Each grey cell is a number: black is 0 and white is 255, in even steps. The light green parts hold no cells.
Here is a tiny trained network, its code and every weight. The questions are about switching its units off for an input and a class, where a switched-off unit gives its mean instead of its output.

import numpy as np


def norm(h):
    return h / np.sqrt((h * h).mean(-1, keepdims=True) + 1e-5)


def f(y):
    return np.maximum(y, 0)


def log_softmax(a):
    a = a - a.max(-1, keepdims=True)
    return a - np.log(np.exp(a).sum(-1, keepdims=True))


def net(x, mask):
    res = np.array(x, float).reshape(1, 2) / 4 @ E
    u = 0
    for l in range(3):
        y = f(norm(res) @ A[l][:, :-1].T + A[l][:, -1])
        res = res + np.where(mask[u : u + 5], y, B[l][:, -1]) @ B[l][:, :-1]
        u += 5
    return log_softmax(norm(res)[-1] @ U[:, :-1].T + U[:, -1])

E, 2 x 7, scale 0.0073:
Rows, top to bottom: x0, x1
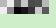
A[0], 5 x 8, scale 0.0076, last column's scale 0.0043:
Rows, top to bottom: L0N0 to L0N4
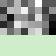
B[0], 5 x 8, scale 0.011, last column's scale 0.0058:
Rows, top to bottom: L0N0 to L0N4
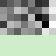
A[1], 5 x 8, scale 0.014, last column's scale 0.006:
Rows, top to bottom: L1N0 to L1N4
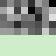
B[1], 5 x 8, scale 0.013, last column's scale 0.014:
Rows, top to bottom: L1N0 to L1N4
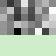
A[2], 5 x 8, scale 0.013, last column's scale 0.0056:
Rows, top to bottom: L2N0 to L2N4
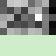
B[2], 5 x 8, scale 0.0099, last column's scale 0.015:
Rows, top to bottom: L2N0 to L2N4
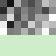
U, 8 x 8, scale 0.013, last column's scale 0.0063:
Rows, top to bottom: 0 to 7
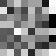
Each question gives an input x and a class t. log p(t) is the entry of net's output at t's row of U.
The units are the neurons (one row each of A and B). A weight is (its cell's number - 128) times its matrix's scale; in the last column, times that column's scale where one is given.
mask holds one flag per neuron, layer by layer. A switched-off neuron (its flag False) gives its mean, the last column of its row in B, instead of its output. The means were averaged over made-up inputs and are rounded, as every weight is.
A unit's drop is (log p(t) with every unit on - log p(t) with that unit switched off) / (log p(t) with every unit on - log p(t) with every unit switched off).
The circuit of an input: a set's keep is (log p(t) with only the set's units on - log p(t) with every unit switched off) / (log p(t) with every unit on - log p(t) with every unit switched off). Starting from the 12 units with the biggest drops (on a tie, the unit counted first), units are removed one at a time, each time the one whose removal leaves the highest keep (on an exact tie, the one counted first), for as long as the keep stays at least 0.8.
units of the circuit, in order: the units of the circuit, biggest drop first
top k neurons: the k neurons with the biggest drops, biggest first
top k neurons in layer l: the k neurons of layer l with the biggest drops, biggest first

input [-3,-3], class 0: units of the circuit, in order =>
L0N3, L1N1
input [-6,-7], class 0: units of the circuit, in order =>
L0N3
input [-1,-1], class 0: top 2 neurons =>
L0N3, L1N3
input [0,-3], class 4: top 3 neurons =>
L0N3, L1N1, L1N4
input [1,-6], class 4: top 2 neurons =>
L0N3, L1N1
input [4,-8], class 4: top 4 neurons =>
L0N3, L1N1, L0N4, L2N0
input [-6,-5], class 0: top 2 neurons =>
L0N3, L1N3
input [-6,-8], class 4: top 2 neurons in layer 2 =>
L2N4, L2N0
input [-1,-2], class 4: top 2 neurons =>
L1N1, L1N4
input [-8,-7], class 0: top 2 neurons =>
L1N3, L0N3
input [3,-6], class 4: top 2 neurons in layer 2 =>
L2N0, L2N2
